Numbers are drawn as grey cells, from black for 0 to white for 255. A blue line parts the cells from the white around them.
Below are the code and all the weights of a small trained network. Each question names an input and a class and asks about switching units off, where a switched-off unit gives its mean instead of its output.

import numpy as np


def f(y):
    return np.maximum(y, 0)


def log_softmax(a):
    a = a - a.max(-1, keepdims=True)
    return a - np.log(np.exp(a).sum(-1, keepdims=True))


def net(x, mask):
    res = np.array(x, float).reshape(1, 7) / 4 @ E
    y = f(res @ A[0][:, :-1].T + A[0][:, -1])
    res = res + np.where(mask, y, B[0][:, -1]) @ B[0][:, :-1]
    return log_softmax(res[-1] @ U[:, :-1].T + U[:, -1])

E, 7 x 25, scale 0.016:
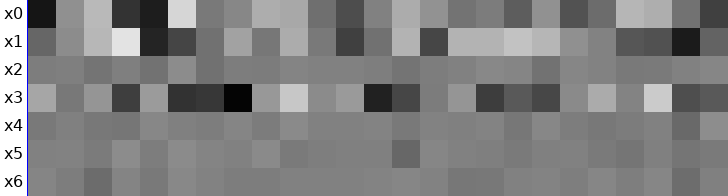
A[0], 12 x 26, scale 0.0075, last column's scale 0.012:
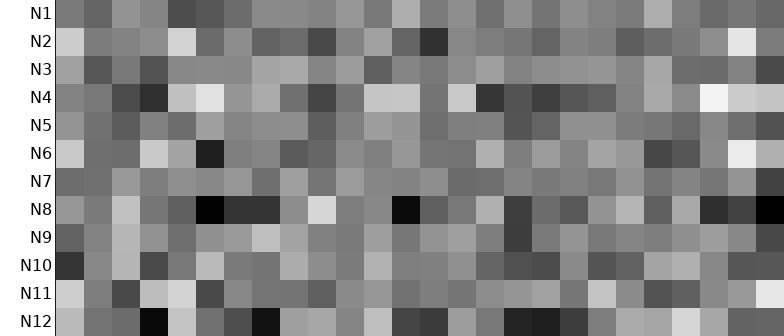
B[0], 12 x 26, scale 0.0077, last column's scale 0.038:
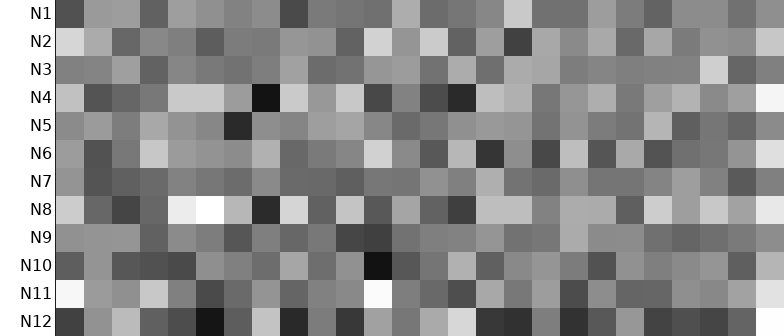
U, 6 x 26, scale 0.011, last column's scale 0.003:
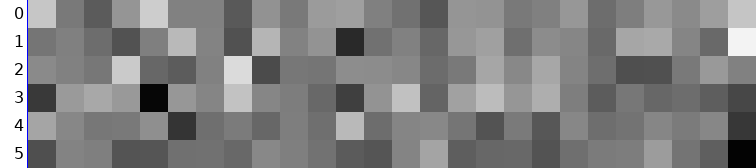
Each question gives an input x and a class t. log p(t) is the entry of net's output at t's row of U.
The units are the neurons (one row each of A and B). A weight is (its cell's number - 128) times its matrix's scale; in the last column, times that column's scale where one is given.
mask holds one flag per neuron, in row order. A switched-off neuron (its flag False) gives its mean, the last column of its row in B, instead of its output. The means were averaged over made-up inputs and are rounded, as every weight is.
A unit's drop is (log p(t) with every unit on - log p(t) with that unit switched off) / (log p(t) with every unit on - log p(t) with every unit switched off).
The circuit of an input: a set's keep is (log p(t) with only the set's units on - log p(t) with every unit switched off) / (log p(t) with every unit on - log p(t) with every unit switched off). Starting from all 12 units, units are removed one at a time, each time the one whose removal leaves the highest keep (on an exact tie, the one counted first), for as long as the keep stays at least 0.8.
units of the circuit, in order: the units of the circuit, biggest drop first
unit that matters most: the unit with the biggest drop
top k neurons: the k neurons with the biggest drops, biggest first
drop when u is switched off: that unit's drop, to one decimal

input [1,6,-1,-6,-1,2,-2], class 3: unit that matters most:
N11
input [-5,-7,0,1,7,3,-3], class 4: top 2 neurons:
[N12 N8]
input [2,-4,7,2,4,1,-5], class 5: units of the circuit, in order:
[N12 N11]
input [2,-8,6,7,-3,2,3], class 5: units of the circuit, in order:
[N12 N10]
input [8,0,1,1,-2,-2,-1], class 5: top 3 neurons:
[N8 N4 N10]
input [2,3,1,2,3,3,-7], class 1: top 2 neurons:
[N11 N12]
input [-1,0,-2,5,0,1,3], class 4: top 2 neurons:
[N12 N4]
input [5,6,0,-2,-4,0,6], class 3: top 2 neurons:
[N4 N8]
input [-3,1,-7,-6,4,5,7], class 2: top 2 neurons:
[N8 N4]
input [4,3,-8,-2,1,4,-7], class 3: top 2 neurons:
[N4 N8]
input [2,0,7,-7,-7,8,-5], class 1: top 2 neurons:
[N12 N11]
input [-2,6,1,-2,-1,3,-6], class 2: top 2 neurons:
[N4 N8]
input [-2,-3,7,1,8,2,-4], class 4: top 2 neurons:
[N8 N12]
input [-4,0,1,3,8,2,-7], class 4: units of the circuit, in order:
[N4]
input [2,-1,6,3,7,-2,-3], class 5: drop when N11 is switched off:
0.1
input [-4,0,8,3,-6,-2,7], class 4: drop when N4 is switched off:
0.9
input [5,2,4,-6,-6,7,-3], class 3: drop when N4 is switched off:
0.2
